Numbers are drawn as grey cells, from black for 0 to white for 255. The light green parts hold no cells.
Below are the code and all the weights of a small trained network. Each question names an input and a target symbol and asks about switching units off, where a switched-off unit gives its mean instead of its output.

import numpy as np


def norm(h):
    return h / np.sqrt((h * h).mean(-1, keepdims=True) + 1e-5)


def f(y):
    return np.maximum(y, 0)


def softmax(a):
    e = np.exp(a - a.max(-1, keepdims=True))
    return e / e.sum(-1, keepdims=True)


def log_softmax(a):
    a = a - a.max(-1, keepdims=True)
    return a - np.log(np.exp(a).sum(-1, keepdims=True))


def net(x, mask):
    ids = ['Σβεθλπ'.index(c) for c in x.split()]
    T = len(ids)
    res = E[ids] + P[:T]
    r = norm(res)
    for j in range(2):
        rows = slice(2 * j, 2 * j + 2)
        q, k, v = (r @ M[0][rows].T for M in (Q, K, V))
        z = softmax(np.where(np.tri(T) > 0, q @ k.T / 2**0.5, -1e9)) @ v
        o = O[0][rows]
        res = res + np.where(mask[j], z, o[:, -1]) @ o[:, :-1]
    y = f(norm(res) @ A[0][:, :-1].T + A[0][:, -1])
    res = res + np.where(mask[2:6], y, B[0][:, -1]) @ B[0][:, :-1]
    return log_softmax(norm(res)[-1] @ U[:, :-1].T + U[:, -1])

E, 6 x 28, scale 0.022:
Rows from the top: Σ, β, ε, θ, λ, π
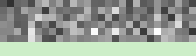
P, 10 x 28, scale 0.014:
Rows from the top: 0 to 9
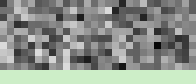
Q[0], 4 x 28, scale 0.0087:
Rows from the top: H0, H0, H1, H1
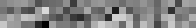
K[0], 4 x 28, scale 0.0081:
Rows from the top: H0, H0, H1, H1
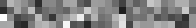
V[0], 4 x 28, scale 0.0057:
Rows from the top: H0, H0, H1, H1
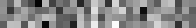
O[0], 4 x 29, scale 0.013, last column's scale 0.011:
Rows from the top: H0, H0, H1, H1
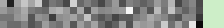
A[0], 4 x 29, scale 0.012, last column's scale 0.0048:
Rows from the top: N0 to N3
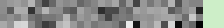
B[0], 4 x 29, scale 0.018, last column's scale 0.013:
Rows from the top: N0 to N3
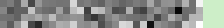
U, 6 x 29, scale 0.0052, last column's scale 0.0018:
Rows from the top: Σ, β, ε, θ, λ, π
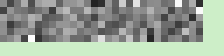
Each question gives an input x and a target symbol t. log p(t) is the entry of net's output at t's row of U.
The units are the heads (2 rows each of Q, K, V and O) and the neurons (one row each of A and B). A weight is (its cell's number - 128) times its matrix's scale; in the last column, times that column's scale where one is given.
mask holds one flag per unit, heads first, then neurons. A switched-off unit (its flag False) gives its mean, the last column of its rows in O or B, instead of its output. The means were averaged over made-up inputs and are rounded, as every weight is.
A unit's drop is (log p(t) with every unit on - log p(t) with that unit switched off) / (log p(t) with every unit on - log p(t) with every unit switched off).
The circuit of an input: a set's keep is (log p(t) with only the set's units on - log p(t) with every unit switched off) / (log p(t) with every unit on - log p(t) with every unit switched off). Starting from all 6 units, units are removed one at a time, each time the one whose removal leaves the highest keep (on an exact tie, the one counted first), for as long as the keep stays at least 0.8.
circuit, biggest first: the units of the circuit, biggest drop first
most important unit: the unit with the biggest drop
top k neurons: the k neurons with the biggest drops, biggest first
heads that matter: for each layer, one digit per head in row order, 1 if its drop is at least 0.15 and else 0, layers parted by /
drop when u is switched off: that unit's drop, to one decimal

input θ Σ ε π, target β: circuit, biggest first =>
(H0 H1 N3)
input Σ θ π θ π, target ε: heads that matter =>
00
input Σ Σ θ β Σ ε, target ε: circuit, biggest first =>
(N3)
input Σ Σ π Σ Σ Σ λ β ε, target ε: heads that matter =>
01
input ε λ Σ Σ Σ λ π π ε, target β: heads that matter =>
10
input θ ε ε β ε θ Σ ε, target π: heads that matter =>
01
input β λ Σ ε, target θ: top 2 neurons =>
(N1 N3)
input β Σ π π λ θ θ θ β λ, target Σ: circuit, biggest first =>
(H1 N2)
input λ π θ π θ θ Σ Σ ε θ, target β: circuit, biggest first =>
(H0 H1)
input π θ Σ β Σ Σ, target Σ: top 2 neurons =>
(N3 N1)
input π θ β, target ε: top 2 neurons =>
(N3 N0)
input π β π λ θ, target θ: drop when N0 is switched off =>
0.0
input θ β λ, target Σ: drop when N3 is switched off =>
0.1
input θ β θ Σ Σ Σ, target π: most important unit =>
H1
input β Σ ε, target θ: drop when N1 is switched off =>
1.2
